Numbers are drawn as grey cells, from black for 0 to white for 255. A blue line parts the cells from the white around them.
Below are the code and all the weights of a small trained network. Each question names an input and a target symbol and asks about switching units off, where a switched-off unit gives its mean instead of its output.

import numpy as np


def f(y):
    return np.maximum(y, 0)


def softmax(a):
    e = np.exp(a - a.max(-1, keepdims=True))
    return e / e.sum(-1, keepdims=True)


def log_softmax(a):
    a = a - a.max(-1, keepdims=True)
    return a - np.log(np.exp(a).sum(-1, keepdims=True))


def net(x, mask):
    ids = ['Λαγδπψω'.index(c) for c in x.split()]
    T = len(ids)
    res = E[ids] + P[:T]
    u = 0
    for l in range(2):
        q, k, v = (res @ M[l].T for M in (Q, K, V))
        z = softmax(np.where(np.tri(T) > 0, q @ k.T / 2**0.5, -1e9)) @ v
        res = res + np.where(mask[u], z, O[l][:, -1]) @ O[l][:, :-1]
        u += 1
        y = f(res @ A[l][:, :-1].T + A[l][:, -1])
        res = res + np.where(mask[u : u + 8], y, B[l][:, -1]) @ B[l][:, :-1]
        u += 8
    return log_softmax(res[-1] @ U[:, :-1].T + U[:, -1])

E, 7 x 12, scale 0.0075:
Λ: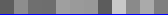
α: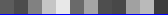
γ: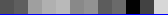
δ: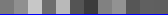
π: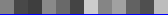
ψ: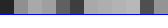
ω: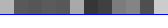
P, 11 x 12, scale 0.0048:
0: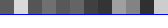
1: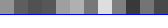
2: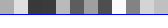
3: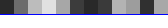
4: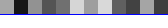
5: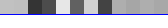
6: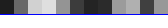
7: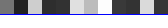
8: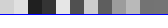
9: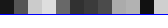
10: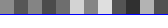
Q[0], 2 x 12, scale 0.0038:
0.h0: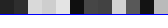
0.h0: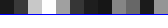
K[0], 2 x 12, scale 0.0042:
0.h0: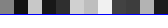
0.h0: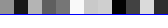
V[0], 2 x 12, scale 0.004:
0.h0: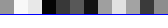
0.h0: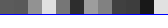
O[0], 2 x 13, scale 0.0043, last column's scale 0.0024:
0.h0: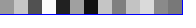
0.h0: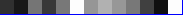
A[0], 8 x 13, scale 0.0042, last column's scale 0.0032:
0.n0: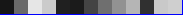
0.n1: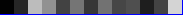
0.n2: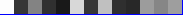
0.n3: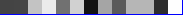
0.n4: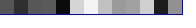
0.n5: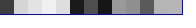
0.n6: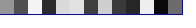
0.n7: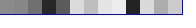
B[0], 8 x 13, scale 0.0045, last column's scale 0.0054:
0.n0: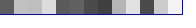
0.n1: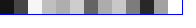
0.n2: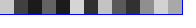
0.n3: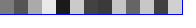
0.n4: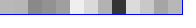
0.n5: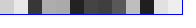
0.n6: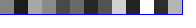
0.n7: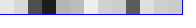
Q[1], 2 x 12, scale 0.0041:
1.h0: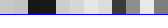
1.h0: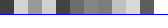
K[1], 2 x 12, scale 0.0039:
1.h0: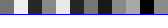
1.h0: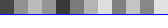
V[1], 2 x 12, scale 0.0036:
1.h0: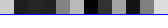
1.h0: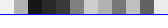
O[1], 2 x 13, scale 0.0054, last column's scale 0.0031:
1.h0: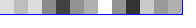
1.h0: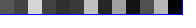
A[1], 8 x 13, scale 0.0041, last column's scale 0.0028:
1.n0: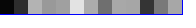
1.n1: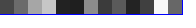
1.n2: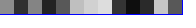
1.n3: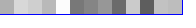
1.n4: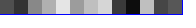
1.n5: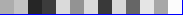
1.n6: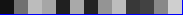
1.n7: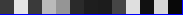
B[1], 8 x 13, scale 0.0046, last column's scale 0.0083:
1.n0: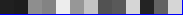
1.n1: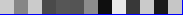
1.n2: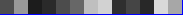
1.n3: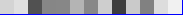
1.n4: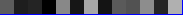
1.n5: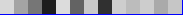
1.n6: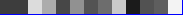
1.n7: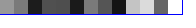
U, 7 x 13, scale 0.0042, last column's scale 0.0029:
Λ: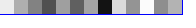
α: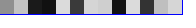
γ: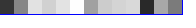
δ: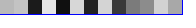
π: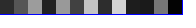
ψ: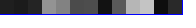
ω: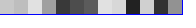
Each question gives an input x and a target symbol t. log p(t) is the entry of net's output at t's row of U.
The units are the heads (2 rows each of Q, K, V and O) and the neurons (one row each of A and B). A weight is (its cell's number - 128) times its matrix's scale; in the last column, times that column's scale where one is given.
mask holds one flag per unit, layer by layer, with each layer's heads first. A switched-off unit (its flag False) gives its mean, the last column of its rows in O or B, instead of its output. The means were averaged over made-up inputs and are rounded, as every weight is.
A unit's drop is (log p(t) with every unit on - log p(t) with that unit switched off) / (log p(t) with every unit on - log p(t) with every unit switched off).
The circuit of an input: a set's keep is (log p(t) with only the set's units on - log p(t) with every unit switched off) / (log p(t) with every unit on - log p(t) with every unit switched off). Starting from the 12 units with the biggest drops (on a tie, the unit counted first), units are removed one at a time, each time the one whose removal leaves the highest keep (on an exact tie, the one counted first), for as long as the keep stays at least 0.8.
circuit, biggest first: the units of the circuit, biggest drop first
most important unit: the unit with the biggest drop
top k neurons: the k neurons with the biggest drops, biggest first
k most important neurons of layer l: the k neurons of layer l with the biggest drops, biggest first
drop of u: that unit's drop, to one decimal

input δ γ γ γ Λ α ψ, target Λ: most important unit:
1.n1
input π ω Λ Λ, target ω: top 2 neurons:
0.n2, 0.n7
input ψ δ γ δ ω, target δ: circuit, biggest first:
0.n2, 0.h0
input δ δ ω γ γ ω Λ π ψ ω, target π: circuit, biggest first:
1.h0, 0.n4, 0.n7, 1.n6
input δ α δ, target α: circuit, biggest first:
1.n1, 0.n3
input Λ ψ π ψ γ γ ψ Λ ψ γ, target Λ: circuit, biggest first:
1.n1, 0.n5, 0.h0
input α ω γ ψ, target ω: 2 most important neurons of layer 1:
1.n1, 1.n6
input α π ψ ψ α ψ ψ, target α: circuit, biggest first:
0.h0, 1.n7, 0.n5, 1.n3
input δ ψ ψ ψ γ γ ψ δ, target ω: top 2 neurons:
0.n6, 0.n3
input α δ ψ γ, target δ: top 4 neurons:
0.n5, 1.n3, 0.n6, 1.n7
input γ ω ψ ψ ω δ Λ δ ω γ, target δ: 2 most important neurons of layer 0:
0.n6, 0.n5
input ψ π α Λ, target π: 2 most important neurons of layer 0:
0.n7, 0.n4
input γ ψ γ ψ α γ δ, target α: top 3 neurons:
0.n5, 1.n7, 1.n3
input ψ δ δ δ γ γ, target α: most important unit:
0.n3
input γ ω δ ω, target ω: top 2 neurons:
0.n2, 1.n1
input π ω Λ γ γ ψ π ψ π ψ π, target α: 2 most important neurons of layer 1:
1.n2, 1.n6
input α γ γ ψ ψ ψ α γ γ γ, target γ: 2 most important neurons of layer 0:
0.n1, 0.n6
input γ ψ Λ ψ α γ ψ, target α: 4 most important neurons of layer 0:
0.n5, 0.n6, 0.n3, 0.n2
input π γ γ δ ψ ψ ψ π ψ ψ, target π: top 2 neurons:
1.n1, 0.n4
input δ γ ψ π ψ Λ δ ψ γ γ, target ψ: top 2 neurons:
1.n7, 0.n5
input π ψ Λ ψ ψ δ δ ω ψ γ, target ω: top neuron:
0.n2
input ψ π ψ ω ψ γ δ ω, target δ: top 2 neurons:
0.n2, 1.n2
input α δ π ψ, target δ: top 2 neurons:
0.n5, 1.n3
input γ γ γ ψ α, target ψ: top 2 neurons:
1.n4, 0.n6
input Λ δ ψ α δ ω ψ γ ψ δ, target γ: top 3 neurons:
0.n1, 0.n6, 1.n0
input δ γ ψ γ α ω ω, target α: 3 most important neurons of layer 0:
0.n3, 0.n6, 0.n5
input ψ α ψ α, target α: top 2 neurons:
0.n5, 1.n3
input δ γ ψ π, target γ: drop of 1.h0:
0.4
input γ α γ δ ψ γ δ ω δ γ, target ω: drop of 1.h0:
1.1
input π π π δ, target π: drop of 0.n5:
-0.1
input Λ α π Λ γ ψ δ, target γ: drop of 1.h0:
0.5
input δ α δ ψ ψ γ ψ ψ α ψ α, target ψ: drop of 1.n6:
0.0
